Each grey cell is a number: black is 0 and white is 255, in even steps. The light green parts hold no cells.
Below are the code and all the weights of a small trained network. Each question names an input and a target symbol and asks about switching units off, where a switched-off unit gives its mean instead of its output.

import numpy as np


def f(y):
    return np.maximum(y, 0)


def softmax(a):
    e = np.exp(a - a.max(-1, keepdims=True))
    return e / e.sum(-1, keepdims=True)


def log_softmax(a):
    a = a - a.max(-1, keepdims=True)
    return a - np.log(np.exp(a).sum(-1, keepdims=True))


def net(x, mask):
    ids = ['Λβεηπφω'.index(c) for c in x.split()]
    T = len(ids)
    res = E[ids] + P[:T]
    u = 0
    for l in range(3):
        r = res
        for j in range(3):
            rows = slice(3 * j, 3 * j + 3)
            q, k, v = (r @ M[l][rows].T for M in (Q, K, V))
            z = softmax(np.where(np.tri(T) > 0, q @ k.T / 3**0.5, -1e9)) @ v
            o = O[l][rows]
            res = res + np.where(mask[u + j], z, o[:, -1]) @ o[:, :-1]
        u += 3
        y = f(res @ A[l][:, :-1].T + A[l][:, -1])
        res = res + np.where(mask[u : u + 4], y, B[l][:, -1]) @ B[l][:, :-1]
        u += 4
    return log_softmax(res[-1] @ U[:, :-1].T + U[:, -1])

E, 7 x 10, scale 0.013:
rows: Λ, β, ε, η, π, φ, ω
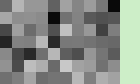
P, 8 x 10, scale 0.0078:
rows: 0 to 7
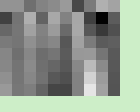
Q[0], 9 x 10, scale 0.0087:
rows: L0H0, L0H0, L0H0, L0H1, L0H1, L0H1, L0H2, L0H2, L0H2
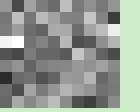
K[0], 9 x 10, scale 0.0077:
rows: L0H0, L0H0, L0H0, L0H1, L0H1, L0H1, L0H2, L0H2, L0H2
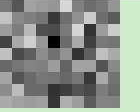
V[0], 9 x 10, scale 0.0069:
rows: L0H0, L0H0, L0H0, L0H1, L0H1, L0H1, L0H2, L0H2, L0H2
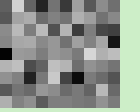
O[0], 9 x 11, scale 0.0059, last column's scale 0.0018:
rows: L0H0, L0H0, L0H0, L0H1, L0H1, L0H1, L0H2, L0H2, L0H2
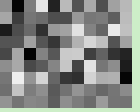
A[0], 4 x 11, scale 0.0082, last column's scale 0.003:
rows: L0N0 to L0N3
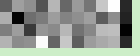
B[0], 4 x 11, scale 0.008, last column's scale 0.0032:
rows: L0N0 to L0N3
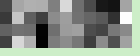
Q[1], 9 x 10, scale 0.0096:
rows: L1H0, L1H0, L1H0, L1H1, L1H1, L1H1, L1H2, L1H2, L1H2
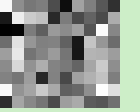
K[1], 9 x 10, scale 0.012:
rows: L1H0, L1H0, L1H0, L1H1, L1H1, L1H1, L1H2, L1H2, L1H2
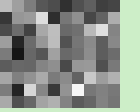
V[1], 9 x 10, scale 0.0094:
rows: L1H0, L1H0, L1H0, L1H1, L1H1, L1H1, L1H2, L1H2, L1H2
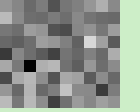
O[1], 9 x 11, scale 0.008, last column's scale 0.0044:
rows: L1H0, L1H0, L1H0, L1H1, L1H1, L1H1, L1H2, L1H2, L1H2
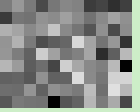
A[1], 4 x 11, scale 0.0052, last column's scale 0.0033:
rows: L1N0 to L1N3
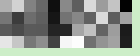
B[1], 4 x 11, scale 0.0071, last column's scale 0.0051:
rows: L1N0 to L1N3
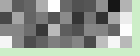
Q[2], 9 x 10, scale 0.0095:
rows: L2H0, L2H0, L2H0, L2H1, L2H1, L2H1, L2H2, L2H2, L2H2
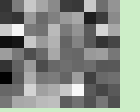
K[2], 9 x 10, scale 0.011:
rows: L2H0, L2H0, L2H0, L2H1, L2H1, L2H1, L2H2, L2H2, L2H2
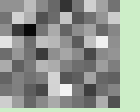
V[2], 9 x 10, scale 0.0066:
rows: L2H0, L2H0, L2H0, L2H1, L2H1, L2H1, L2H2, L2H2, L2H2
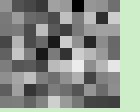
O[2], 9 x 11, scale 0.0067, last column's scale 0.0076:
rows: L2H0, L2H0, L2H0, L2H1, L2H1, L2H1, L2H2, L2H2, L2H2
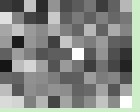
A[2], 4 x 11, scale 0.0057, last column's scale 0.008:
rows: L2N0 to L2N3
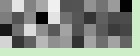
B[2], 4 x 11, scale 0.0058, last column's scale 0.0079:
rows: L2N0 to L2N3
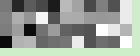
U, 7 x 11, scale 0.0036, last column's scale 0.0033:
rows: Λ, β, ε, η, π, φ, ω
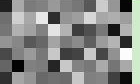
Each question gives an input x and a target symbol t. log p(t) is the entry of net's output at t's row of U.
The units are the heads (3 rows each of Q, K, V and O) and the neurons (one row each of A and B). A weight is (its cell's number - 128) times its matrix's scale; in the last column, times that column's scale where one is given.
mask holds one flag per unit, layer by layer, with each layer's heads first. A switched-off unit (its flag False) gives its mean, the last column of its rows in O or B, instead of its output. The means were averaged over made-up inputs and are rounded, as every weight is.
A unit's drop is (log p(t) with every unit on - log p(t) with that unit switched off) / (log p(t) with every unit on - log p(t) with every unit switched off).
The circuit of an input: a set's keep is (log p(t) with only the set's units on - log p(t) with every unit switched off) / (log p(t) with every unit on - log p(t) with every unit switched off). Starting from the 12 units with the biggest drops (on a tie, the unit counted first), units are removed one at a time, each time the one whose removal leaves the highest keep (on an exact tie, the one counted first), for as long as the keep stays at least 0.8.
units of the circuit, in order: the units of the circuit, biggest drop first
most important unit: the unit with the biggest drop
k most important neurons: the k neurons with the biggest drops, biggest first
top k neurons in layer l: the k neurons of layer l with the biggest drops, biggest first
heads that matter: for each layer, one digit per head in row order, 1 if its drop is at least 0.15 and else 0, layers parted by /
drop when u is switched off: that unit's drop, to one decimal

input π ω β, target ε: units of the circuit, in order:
L1H2
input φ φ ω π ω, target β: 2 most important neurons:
L0N0, L0N1
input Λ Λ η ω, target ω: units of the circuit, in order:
L2H1, L0H1, L1H1, L1H2
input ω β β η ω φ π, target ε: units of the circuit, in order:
L1H2, L0N1
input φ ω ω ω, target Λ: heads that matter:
101 / 011 / 010
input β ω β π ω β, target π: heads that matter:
011 / 001 / 001
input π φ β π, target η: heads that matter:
111 / 011 / 000
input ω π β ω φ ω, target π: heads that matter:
100 / 001 / 001
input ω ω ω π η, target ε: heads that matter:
000 / 101 / 000
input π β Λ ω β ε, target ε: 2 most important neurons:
L0N2, L2N1
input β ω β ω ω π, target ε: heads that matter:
000 / 001 / 001
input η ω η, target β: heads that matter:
010 / 011 / 101
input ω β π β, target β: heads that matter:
011 / 001 / 101
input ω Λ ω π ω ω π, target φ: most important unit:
L1H1
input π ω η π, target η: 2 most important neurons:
L1N3, L0N3
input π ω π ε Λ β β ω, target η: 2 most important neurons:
L1N3, L0N3
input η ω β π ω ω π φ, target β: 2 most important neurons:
L1N2, L0N3
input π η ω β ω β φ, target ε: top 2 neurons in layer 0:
L0N3, L0N2
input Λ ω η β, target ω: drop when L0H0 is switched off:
0.2
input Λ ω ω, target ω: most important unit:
L2H1
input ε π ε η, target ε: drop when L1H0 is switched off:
0.3
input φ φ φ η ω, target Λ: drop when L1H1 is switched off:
0.3
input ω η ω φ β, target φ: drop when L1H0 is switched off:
0.2
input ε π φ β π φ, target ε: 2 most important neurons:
L1N0, L0N3
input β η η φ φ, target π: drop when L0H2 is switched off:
0.0
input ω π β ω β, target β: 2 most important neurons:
L0N1, L0N0
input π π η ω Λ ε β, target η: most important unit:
L0H2
